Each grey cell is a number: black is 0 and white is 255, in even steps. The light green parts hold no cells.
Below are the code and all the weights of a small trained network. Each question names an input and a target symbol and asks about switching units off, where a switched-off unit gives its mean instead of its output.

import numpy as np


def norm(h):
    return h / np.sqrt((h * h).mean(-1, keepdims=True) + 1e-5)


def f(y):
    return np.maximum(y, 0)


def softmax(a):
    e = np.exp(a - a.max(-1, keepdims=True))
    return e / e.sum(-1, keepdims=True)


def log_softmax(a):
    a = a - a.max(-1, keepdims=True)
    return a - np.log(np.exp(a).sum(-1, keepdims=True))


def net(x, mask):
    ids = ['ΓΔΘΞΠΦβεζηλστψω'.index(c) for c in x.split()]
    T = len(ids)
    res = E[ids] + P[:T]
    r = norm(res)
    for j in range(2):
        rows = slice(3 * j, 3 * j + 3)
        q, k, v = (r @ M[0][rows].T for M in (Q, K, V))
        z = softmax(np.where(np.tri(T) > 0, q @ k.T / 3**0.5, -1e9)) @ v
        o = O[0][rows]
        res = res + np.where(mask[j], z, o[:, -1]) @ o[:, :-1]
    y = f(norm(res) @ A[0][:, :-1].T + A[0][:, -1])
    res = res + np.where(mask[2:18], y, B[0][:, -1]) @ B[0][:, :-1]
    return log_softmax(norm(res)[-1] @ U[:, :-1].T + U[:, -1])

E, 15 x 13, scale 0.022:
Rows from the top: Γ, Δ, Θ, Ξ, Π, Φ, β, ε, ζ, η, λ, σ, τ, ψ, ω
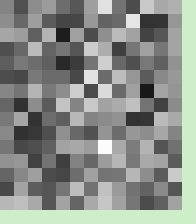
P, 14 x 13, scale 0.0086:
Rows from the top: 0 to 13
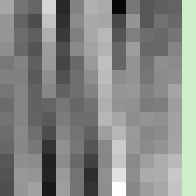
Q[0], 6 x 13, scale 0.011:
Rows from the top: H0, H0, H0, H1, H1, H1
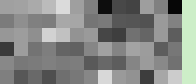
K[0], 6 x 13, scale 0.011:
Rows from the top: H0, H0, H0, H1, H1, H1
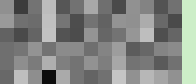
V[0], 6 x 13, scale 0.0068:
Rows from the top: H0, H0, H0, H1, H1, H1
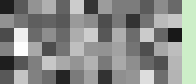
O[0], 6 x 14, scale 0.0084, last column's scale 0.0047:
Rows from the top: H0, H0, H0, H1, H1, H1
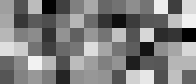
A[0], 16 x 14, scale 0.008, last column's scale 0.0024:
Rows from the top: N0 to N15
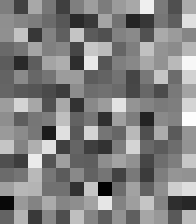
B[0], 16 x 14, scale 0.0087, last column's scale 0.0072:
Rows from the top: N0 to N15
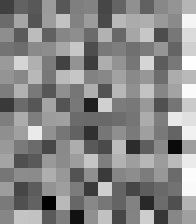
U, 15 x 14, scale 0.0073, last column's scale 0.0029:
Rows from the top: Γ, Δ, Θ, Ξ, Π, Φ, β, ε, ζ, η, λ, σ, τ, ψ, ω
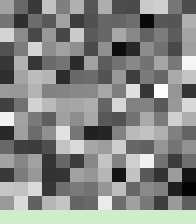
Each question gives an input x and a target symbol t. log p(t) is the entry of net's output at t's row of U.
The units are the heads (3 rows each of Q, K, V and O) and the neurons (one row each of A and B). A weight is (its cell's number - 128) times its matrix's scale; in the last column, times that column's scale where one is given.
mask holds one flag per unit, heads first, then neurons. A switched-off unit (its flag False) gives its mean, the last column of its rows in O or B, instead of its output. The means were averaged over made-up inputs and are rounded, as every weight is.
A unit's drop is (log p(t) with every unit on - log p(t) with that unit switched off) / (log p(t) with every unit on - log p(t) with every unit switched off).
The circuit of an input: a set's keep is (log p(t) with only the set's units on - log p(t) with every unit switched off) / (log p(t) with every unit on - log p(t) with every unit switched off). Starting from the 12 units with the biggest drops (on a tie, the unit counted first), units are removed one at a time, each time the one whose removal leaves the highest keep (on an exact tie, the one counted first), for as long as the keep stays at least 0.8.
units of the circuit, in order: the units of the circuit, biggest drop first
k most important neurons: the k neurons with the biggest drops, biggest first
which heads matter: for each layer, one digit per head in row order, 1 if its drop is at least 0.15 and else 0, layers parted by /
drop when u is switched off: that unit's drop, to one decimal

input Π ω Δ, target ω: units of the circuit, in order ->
(H0)
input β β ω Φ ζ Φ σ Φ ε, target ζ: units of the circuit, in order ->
(H0; N8)
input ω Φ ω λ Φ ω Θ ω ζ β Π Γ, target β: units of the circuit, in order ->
(H0; H1)
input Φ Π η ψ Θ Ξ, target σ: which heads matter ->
10
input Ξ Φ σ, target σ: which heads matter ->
00
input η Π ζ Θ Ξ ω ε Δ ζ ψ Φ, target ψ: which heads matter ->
11
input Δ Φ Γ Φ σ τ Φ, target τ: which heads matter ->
01
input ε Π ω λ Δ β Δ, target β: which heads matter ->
10
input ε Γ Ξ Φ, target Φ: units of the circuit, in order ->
(N4; H1)
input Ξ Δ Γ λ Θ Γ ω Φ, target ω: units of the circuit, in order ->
(H0; H1)
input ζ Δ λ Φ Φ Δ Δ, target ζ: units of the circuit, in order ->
(H0; N6)
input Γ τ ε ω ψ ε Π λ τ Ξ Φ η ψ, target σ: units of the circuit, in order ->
(H0; N15)
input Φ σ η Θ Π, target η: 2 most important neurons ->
(N1; N3)
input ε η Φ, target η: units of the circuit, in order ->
(H1)
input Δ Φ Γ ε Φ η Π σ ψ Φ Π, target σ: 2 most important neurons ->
(N7; N9)
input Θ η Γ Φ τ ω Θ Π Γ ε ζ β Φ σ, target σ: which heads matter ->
01
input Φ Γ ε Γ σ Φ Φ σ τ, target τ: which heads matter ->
01
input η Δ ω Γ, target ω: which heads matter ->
10
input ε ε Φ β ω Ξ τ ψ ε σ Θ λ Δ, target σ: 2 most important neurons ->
(N11; N9)
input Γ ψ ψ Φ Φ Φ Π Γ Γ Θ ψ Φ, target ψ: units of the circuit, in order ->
(H0)
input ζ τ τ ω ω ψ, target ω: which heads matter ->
11
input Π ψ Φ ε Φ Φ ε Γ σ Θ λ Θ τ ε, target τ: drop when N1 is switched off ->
0.1
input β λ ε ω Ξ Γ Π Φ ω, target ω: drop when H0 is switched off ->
0.4
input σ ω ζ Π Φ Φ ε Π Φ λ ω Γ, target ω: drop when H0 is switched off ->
0.6
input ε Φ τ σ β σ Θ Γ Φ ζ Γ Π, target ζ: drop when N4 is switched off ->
0.0
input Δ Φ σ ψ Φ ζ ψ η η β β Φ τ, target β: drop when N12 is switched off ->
0.1
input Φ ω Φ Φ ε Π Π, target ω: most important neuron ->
(N0)
